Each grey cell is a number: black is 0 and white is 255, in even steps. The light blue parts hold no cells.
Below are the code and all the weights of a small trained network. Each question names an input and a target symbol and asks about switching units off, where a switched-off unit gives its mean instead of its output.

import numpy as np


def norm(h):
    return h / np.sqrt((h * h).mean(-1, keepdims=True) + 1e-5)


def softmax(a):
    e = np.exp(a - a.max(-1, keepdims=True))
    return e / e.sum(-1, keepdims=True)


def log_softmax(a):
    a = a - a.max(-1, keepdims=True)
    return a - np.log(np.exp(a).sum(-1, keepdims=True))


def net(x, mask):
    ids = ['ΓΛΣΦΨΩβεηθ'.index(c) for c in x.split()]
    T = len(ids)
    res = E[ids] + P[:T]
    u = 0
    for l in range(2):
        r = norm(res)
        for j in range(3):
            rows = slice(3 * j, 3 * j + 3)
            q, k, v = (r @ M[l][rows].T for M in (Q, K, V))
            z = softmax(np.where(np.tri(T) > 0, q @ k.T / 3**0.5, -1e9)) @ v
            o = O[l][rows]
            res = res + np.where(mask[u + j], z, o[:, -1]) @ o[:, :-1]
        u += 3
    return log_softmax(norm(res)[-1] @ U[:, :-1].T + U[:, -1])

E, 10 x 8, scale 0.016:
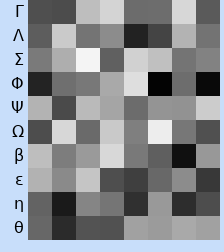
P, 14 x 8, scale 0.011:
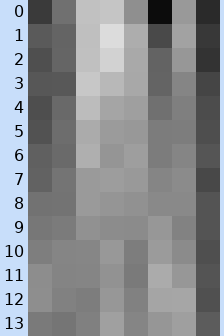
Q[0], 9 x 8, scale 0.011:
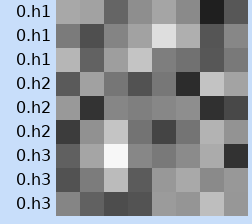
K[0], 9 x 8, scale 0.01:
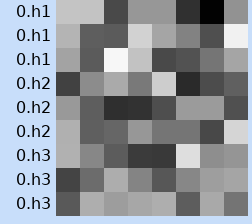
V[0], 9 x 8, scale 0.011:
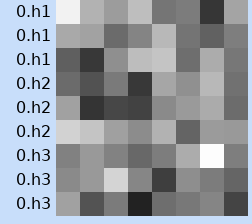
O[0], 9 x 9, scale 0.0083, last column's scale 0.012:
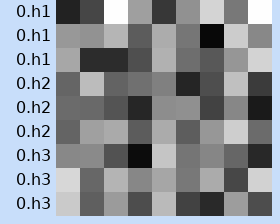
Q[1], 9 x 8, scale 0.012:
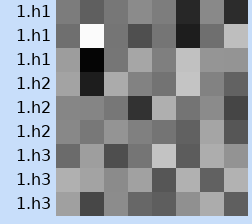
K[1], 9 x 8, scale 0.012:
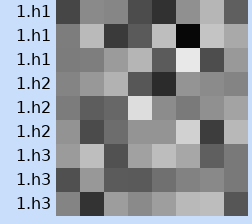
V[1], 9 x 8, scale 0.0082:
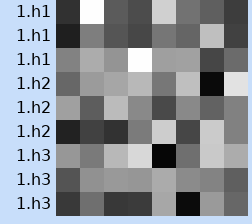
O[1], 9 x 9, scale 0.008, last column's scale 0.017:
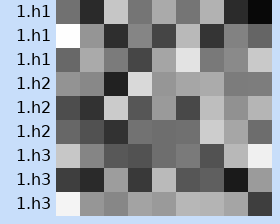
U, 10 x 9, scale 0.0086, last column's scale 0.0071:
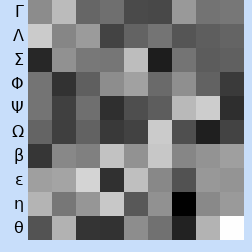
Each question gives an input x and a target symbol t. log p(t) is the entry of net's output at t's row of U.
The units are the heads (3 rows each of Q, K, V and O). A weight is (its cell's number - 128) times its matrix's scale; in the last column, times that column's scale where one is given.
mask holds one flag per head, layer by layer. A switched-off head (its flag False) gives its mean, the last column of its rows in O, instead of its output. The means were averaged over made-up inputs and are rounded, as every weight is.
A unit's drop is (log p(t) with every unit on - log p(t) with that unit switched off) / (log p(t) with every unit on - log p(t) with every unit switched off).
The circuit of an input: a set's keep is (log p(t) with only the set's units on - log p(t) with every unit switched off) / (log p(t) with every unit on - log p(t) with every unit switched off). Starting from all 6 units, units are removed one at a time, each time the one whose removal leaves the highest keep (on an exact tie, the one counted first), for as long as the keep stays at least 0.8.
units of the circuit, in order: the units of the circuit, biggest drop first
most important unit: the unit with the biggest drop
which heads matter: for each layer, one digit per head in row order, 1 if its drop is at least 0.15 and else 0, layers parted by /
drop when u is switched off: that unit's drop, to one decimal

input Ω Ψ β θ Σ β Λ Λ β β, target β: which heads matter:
001 / 000
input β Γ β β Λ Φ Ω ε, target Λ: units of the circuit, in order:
[0.h3, 0.h1]
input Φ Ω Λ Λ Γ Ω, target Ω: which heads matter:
001 / 110
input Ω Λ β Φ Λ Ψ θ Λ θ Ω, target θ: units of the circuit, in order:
[0.h3]
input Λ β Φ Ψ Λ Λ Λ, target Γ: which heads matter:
100 / 000
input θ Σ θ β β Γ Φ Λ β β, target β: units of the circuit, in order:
[0.h3, 1.h1]
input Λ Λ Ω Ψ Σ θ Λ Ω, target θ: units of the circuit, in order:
[0.h1, 0.h3]
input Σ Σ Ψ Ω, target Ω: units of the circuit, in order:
[1.h1, 0.h3, 0.h1]
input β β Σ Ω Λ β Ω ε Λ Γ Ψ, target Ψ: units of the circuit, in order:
[0.h1, 0.h2, 0.h3]
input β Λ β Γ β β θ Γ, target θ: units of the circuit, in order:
[0.h3, 0.h1]
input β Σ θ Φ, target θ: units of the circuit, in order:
[0.h2, 0.h3]
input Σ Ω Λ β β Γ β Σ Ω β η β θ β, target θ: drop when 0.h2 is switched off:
0.8
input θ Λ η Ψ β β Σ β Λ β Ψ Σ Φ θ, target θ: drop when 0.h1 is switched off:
0.2
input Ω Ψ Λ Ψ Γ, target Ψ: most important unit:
1.h2
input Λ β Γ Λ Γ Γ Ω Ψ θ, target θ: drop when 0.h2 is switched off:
0.1
